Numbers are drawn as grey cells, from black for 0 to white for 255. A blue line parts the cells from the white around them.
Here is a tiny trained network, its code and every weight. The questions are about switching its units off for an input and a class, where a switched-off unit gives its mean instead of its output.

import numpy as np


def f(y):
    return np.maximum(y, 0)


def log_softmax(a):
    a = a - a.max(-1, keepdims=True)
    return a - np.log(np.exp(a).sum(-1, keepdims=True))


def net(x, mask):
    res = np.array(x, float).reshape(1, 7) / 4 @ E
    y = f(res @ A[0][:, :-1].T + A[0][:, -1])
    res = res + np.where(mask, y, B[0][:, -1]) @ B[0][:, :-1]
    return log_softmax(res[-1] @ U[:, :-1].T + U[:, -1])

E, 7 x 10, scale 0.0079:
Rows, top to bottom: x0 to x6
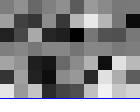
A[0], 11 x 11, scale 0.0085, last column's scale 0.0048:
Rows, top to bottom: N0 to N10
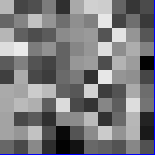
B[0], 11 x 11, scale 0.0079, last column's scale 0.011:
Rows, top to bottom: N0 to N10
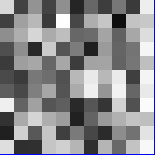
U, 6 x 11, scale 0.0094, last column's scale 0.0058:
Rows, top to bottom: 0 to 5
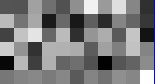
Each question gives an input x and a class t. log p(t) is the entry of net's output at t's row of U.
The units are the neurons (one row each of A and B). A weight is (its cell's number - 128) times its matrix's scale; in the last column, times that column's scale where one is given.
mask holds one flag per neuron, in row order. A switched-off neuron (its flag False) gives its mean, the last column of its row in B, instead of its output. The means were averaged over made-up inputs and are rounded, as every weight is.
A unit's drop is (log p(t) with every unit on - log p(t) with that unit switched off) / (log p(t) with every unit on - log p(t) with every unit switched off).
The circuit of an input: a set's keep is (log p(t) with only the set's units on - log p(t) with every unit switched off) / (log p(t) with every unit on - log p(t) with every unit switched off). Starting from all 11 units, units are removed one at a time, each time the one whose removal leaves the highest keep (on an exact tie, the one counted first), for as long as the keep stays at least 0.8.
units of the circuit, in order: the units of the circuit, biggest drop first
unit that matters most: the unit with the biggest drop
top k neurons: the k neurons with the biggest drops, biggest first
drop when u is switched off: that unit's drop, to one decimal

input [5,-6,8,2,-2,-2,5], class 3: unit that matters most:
N10
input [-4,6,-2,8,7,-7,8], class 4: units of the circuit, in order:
(N9 N3)
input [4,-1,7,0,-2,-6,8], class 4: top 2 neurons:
(N9 N5)
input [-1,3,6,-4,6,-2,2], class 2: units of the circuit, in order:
(N8 N4)
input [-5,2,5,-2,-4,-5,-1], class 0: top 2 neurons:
(N6 N3)
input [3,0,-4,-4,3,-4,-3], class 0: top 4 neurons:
(N10 N3 N9 N6)
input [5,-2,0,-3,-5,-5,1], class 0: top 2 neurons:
(N6 N2)
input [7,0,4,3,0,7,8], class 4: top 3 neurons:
(N9 N3 N6)
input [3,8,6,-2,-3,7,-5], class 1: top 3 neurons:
(N0 N6 N3)
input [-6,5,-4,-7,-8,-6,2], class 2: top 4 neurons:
(N1 N5 N7 N10)
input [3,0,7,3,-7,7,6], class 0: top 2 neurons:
(N5 N2)
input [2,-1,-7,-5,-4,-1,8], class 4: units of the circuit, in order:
(N3 N9)
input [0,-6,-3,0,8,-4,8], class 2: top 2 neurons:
(N2 N8)
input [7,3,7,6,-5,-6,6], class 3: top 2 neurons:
(N10 N5)
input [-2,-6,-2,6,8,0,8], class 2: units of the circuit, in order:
(N2)
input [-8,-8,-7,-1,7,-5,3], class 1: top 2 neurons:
(N7 N10)
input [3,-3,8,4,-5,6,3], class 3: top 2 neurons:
(N10 N6)
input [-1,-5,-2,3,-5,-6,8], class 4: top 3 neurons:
(N9 N3 N5)
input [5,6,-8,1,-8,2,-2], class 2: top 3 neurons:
(N1 N10 N7)
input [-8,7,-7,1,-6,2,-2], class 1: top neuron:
(N0)
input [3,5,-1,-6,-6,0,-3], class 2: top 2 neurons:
(N1 N7)
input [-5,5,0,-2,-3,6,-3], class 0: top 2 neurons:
(N5 N7)
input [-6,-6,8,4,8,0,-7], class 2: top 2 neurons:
(N8 N4)
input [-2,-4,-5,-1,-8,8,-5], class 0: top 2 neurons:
(N5 N2)
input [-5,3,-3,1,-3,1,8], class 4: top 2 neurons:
(N9 N3)
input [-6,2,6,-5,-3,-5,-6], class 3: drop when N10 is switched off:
0.5
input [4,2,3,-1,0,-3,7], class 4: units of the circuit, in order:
(N9)
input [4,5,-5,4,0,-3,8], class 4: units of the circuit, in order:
(N3 N9)
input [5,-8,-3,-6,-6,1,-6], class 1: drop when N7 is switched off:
0.7
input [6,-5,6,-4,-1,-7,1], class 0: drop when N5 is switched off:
0.0
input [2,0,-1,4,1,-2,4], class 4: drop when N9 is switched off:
0.1
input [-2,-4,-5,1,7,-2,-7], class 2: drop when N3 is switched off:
0.2
